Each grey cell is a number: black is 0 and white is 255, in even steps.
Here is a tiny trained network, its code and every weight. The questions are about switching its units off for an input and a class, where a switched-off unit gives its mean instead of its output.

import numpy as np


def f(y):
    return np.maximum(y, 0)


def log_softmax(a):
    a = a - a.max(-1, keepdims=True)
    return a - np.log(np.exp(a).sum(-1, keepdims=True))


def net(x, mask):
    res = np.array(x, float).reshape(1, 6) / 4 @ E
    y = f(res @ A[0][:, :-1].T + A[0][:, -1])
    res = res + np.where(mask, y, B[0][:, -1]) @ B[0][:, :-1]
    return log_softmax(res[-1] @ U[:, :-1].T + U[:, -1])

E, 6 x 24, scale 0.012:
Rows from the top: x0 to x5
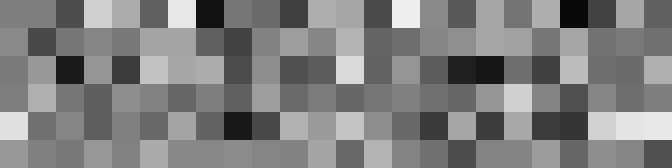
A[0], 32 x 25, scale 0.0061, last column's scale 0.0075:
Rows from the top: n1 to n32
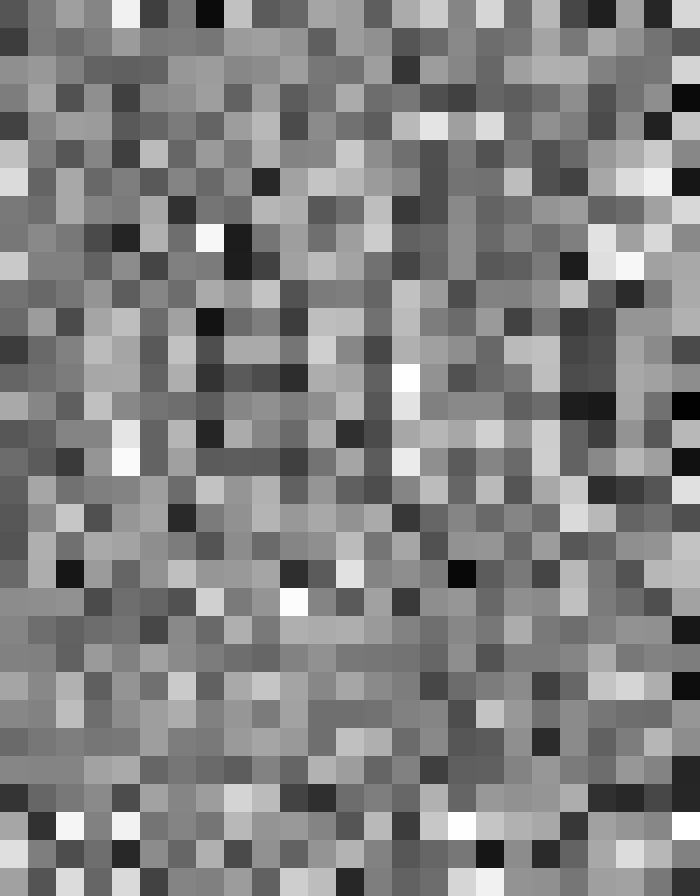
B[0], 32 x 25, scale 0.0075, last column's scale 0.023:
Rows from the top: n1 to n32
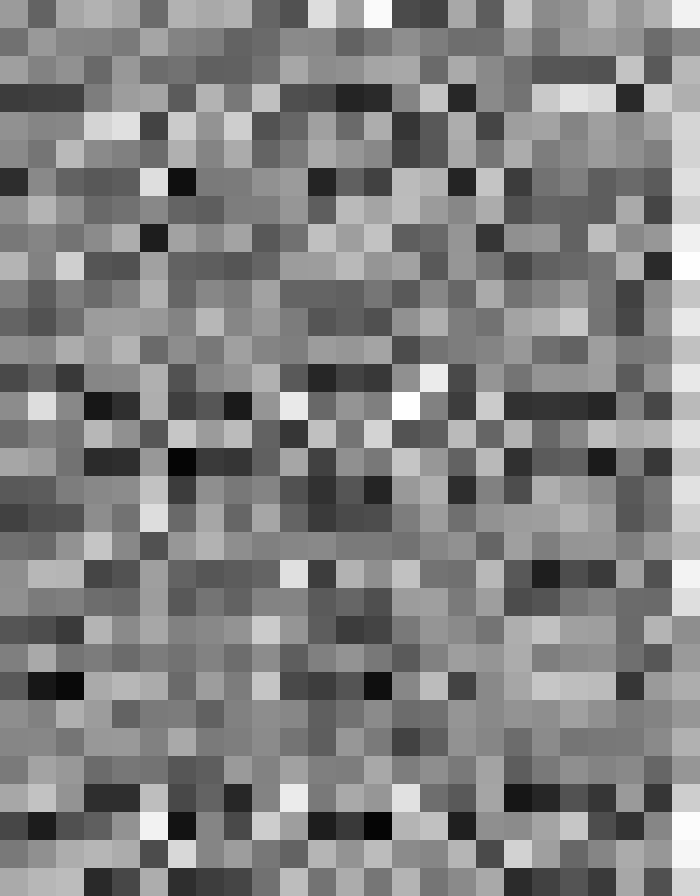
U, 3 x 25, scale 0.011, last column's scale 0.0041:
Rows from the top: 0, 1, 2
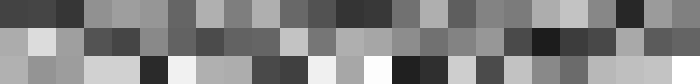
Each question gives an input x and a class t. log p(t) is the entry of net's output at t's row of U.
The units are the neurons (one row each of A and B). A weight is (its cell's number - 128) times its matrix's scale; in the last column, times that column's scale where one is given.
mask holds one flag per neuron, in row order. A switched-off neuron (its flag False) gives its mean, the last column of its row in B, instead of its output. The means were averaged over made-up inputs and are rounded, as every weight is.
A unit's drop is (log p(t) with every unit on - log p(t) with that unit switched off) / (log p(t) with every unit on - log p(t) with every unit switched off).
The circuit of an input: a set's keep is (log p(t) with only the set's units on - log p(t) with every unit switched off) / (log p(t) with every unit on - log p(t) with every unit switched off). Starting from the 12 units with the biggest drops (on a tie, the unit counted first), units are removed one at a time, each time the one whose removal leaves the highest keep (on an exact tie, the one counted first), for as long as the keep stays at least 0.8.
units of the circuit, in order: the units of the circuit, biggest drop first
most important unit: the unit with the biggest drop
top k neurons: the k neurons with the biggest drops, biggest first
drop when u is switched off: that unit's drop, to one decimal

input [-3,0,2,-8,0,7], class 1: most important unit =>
n1
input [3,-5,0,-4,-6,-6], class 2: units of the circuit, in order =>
(n30; n5)
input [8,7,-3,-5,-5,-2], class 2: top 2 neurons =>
(n1; n16)
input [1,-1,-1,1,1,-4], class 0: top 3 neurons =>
(n31; n9; n21)
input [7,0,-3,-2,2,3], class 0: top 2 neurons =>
(n14; n12)
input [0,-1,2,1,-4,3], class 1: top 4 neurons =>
(n30; n29; n14; n12)
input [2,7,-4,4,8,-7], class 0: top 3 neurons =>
(n25; n30; n21)
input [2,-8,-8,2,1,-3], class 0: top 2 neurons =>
(n30; n31)
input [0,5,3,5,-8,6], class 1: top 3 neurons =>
(n29; n30; n21)
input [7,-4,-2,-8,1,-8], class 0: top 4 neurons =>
(n14; n12; n17; n31)
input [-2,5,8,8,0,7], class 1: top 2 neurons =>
(n21; n1)
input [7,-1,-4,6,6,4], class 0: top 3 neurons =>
(n14; n12; n25)
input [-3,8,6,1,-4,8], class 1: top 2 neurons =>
(n21; n29)
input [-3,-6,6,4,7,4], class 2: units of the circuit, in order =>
(n31)
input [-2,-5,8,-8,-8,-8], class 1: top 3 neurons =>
(n29; n21; n30)
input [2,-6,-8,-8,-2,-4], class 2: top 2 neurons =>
(n1; n16)
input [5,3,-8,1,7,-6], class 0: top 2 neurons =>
(n30; n25)
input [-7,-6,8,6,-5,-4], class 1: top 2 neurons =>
(n21; n29)
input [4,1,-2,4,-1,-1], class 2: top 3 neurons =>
(n1; n16; n7)
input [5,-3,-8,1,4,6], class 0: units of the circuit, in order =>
(n30)
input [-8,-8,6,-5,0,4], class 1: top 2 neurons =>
(n21; n1)
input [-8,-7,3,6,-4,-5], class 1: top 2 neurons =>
(n29; n30)
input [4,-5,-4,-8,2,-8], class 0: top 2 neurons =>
(n21; n30)
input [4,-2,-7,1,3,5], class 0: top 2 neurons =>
(n30; n21)
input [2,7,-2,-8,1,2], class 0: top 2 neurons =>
(n31; n9)
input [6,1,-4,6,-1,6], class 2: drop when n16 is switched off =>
0.4
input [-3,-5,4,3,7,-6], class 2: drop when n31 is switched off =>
0.3
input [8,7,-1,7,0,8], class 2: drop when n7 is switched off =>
0.1
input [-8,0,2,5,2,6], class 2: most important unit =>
n9
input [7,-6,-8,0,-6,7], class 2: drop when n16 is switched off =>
0.6
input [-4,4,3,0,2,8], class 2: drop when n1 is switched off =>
0.0
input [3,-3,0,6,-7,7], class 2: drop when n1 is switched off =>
0.3
